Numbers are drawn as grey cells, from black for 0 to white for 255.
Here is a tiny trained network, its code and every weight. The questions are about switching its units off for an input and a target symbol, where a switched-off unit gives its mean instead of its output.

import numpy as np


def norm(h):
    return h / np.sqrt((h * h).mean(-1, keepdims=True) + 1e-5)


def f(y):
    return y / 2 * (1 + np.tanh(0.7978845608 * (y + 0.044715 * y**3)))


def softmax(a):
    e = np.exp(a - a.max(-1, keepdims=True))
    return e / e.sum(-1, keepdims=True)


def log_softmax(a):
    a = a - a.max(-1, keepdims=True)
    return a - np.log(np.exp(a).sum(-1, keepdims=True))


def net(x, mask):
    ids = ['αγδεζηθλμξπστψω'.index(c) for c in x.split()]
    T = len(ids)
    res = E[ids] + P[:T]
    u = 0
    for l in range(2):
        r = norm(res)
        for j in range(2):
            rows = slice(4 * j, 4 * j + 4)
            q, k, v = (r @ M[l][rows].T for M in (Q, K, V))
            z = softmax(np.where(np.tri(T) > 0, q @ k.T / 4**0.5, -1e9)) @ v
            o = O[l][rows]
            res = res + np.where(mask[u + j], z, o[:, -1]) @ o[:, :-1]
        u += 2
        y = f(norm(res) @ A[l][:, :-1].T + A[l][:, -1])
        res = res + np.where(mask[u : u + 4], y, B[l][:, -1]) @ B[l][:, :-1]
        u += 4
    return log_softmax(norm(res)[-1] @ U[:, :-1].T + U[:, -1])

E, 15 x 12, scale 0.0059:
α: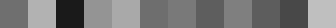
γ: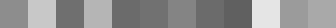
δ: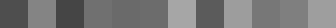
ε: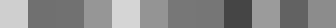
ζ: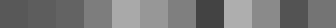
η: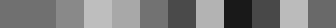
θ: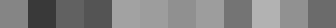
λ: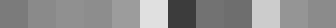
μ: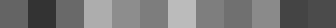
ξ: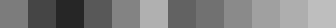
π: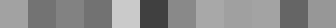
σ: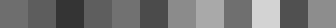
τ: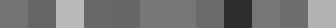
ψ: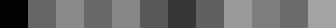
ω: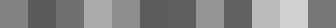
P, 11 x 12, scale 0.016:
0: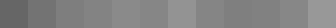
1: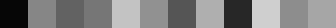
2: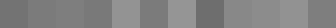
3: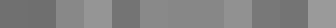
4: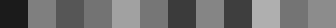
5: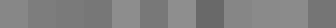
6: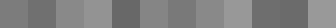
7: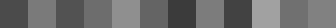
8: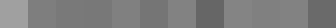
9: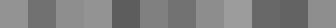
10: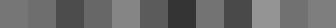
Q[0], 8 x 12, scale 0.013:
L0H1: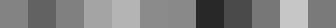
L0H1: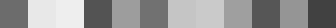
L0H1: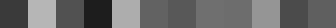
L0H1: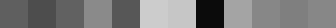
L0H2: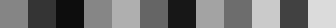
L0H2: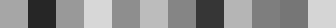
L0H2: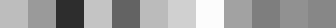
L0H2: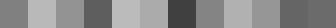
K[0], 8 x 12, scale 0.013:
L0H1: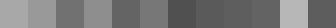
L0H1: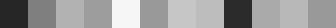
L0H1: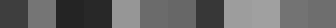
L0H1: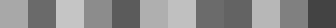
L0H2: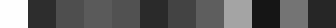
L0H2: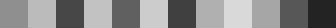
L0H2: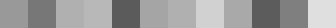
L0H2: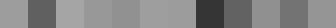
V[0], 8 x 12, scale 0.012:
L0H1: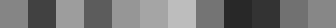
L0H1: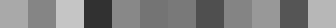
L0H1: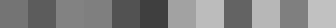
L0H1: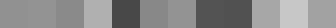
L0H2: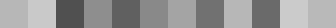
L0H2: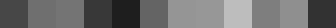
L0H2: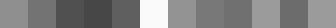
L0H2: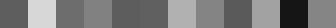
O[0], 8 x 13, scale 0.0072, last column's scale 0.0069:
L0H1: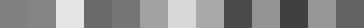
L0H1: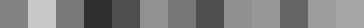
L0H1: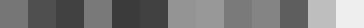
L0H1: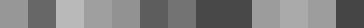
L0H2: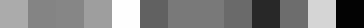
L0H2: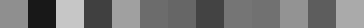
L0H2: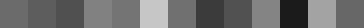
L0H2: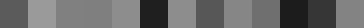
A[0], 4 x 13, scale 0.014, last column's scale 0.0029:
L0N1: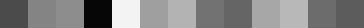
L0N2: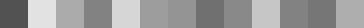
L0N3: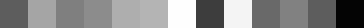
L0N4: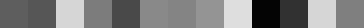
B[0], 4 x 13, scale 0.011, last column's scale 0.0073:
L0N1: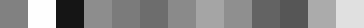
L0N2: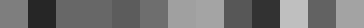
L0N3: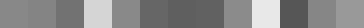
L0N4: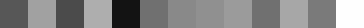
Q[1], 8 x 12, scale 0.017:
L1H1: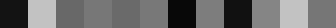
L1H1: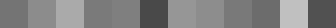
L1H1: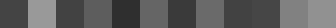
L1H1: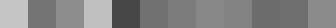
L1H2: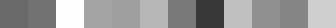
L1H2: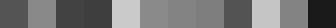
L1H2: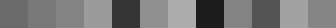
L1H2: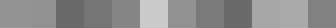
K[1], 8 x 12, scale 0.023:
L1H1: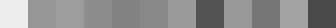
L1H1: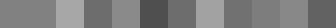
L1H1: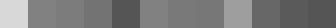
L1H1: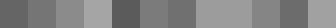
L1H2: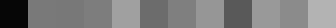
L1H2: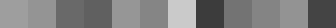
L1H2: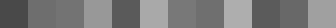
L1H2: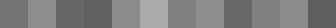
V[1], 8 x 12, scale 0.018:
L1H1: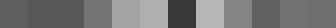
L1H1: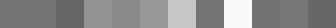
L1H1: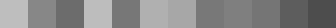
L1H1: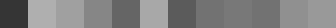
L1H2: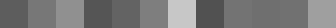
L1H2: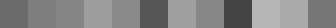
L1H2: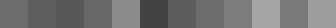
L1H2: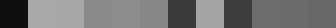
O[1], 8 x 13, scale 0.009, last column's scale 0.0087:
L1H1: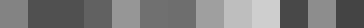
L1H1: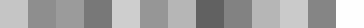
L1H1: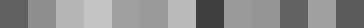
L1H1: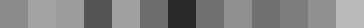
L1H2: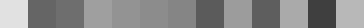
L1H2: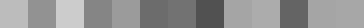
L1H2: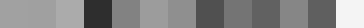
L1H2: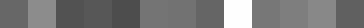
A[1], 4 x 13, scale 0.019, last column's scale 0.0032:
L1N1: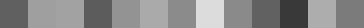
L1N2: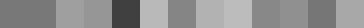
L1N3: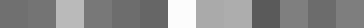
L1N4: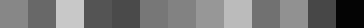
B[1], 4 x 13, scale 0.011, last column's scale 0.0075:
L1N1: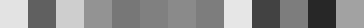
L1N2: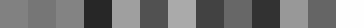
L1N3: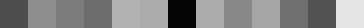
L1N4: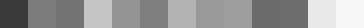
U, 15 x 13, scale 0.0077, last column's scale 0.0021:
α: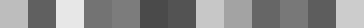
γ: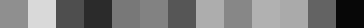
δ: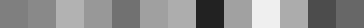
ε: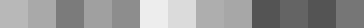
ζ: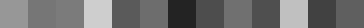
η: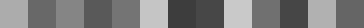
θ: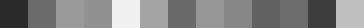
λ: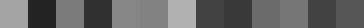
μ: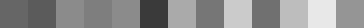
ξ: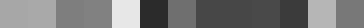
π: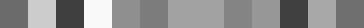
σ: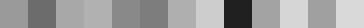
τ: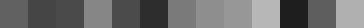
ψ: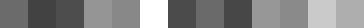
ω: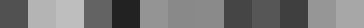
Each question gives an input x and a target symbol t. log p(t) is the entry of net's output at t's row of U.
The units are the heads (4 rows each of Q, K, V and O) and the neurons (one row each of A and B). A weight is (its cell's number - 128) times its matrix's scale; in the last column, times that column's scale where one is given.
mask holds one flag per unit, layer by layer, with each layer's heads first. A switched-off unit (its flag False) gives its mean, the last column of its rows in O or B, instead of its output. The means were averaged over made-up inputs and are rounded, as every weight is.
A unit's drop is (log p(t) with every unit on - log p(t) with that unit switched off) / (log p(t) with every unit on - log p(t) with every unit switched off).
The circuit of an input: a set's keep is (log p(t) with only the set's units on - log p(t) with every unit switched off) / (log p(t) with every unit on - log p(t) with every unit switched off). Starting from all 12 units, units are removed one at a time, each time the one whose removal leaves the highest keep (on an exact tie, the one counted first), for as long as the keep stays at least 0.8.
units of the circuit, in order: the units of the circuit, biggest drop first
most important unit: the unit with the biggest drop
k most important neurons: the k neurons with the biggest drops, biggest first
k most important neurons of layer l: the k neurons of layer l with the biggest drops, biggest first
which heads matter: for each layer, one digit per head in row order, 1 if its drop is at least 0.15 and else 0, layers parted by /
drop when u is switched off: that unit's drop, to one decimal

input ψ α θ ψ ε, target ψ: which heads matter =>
01 / 00
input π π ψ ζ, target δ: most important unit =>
L0N3
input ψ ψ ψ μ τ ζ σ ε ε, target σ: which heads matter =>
11 / 01
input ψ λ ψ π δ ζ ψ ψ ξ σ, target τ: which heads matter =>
11 / 00
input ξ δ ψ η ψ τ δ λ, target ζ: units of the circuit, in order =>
[L0H1 L1H2]
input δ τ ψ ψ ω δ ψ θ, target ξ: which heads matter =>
01 / 00
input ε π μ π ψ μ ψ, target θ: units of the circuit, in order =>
[L1N3 L1H1]
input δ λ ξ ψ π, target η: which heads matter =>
01 / 00
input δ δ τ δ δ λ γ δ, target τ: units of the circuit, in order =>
[L0H1 L1H1 L0N2]
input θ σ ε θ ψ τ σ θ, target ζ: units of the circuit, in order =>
[L0H1 L1H2 L1H1]
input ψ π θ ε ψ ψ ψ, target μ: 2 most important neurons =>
[L1N4 L0N1]
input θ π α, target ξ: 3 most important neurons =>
[L0N3 L0N2 L0N4]
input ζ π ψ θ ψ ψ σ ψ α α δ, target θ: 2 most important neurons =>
[L0N1 L0N2]
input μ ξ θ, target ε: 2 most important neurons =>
[L0N1 L1N1]
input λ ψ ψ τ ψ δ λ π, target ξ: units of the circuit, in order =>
[L0H2]
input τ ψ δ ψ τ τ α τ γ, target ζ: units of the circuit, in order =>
[L0H1 L1H1]
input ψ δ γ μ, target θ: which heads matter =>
10 / 00
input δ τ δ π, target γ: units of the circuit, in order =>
[L0H2 L1N3 L1N4]
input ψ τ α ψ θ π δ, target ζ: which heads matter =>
01 / 00
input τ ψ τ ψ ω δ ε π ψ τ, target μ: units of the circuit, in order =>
[L1N4]
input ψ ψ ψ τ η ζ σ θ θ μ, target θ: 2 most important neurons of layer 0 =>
[L0N4 L0N1]
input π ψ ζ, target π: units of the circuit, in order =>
[L0N1 L0N3]
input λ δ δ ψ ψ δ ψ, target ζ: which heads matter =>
01 / 10
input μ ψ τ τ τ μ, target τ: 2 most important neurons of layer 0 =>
[L0N4 L0N3]
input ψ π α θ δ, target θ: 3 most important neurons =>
[L0N2 L1N3 L0N3]
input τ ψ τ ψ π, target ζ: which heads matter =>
10 / 11
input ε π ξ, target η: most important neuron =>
[L1N1]
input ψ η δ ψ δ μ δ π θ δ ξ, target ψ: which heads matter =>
01 / 00
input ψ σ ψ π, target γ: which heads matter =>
11 / 10
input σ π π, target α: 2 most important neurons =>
[L0N4 L1N1]
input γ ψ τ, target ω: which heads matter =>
10 / 10
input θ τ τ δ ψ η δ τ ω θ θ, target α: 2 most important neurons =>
[L1N1 L0N4]
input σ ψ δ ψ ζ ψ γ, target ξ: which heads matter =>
11 / 00
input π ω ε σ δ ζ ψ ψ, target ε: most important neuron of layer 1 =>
[L1N1]
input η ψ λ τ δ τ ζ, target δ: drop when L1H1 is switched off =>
0.4
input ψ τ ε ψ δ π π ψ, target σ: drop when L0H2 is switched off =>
0.2
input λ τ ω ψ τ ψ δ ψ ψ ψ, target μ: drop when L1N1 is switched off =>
0.0
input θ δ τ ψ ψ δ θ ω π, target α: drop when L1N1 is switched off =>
0.4
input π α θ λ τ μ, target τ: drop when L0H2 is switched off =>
0.2
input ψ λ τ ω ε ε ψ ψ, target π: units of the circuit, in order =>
[L0H2]
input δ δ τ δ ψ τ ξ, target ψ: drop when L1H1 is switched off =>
0.1
